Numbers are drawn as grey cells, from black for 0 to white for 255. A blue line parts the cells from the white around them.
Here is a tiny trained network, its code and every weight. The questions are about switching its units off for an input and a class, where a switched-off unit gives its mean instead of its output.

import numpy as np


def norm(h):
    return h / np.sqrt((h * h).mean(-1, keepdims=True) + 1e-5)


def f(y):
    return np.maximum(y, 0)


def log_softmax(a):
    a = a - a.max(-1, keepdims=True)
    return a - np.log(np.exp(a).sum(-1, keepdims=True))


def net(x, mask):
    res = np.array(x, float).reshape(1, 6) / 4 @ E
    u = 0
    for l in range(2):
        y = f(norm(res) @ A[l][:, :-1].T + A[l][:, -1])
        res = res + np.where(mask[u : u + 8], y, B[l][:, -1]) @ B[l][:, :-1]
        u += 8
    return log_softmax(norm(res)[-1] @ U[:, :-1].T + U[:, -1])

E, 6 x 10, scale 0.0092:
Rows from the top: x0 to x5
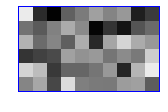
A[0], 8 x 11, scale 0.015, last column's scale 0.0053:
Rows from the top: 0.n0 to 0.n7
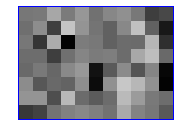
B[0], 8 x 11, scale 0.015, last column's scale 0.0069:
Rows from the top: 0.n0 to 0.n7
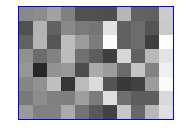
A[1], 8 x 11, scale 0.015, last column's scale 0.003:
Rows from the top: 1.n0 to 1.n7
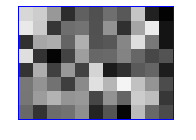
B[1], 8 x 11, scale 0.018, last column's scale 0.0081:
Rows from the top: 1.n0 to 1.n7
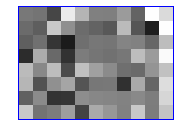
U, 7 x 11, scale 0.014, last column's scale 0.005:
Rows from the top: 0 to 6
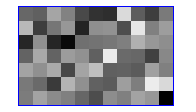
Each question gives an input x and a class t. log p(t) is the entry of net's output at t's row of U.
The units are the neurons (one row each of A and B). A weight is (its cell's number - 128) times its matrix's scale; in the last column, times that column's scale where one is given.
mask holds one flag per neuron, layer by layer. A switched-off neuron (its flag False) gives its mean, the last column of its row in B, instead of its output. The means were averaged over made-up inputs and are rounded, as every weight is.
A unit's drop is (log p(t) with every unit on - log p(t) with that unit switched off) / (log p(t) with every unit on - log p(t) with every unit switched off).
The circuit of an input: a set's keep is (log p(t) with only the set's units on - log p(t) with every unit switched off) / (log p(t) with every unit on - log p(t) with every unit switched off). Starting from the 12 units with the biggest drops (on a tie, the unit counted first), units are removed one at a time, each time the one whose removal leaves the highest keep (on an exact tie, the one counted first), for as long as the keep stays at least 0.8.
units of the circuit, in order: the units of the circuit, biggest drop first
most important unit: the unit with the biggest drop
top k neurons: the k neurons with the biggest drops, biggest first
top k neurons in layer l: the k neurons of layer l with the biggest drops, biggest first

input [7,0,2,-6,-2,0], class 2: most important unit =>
1.n3
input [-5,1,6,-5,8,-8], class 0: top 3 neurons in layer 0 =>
[0.n6; 0.n1; 0.n3]
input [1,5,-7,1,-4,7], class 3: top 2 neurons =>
[0.n1; 0.n5]
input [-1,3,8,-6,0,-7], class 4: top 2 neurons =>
[0.n5; 0.n1]
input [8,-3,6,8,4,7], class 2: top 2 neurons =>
[1.n3; 0.n2]
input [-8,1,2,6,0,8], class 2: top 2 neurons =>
[0.n2; 1.n6]
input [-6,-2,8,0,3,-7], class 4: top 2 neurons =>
[0.n5; 1.n3]
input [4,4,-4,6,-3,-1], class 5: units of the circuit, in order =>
[0.n7; 1.n1]
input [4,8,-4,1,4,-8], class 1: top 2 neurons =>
[1.n7; 0.n4]
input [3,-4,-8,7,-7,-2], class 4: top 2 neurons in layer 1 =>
[1.n4; 1.n1]
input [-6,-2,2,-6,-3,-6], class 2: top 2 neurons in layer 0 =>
[0.n6; 0.n1]
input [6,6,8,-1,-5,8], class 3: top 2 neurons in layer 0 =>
[0.n6; 0.n1]
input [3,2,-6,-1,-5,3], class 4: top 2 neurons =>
[1.n4; 0.n3]
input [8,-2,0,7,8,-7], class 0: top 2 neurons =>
[1.n1; 0.n3]
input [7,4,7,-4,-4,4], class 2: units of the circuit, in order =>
[1.n3]
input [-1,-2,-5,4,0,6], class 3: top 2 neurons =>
[0.n1; 0.n5]
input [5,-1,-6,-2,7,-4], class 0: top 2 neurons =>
[1.n1; 0.n5]
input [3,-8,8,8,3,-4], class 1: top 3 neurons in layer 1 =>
[1.n5; 1.n0; 1.n4]
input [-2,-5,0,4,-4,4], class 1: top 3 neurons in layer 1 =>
[1.n5; 1.n1; 1.n0]
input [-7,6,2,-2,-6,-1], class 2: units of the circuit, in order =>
[1.n2]
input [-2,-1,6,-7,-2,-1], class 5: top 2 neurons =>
[1.n0; 0.n0]
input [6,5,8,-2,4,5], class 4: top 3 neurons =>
[0.n5; 1.n6; 1.n2]
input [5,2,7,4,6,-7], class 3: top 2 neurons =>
[0.n2; 0.n7]
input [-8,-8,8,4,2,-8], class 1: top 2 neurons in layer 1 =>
[1.n5; 1.n3]
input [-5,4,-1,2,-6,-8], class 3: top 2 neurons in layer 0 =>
[0.n2; 0.n3]
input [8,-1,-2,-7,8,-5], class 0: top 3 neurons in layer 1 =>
[1.n1; 1.n6; 1.n2]
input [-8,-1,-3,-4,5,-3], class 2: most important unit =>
1.n6
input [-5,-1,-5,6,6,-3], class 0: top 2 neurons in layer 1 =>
[1.n1; 1.n0]
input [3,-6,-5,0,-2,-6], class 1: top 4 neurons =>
[1.n5; 0.n5; 0.n1; 0.n6]
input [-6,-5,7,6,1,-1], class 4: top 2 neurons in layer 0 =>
[0.n5; 0.n3]
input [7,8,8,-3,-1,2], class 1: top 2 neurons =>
[0.n4; 1.n7]
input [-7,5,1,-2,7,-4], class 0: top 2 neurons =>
[1.n1; 1.n3]
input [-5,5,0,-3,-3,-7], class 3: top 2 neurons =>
[0.n2; 1.n5]
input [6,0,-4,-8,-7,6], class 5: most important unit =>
1.n0
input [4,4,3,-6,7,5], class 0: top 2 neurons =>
[1.n1; 0.n2]
